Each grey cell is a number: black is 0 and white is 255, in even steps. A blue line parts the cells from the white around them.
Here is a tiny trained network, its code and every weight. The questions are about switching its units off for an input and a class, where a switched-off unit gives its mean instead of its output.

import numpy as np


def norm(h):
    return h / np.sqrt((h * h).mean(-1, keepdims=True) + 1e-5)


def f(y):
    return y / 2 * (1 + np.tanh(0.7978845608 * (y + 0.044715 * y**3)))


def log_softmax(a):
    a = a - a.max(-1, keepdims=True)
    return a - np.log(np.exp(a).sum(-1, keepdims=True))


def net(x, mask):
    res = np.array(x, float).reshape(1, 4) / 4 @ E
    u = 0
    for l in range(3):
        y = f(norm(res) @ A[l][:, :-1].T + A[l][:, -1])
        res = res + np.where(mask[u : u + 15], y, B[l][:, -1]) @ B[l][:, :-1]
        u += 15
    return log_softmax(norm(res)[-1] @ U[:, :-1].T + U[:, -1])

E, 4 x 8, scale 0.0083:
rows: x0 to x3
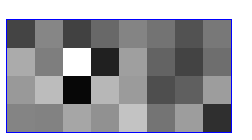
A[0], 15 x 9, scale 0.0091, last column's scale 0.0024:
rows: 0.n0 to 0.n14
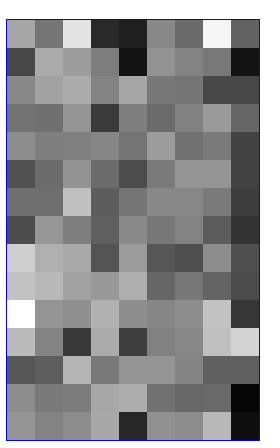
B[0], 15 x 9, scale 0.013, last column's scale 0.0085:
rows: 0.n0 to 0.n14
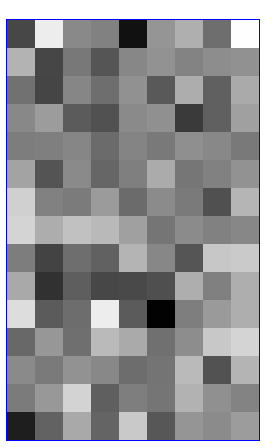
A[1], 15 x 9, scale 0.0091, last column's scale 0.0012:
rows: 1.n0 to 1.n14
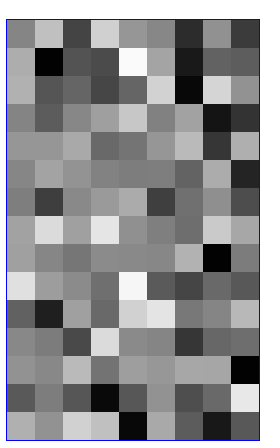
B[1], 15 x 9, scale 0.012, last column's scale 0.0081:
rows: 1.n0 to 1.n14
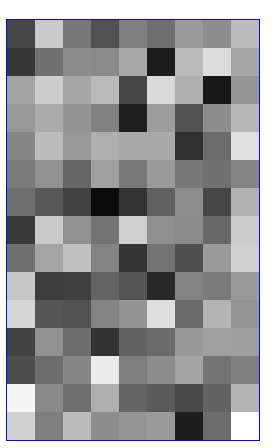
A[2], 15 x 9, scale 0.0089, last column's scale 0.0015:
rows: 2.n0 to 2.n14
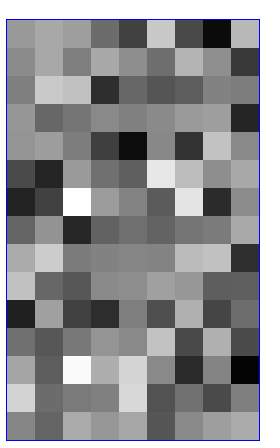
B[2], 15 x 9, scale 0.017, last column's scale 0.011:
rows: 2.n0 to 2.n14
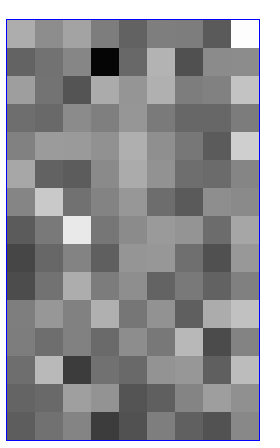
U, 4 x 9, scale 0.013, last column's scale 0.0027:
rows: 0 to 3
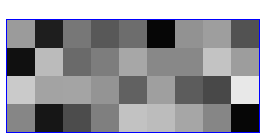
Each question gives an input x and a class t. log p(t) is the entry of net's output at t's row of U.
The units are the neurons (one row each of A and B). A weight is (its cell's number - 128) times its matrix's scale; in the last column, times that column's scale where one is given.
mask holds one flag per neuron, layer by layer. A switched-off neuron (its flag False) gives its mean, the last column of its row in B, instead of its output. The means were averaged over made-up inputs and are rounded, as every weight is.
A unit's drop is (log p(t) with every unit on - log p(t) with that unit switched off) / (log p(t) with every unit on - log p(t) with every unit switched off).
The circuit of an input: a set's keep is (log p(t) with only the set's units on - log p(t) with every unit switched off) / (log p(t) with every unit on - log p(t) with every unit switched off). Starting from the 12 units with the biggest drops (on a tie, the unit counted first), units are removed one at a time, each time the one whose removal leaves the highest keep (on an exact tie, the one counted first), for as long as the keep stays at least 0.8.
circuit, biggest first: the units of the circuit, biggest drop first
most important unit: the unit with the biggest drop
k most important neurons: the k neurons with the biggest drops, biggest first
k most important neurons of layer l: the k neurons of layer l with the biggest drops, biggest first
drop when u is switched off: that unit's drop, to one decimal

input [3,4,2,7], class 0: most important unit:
0.n0
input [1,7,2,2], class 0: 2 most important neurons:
0.n8, 1.n1
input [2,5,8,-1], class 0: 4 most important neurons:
0.n0, 1.n9, 0.n9, 0.n8
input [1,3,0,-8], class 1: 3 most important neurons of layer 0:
0.n0, 0.n11, 0.n14
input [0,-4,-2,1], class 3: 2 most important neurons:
0.n0, 0.n10
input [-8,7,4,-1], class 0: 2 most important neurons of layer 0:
0.n10, 0.n9
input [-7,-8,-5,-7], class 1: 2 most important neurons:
0.n11, 0.n8
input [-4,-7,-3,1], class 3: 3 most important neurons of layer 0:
0.n0, 0.n10, 0.n14
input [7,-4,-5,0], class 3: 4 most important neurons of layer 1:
1.n10, 1.n1, 1.n14, 1.n4
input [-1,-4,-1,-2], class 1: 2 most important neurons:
0.n11, 0.n9
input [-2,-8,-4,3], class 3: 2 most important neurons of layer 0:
0.n0, 0.n10
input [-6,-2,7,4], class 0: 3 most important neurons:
0.n10, 0.n0, 0.n9
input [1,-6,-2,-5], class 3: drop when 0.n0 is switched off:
0.6
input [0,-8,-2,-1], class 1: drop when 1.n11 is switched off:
0.0
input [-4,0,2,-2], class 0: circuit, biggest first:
0.n10
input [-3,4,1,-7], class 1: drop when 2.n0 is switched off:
0.1
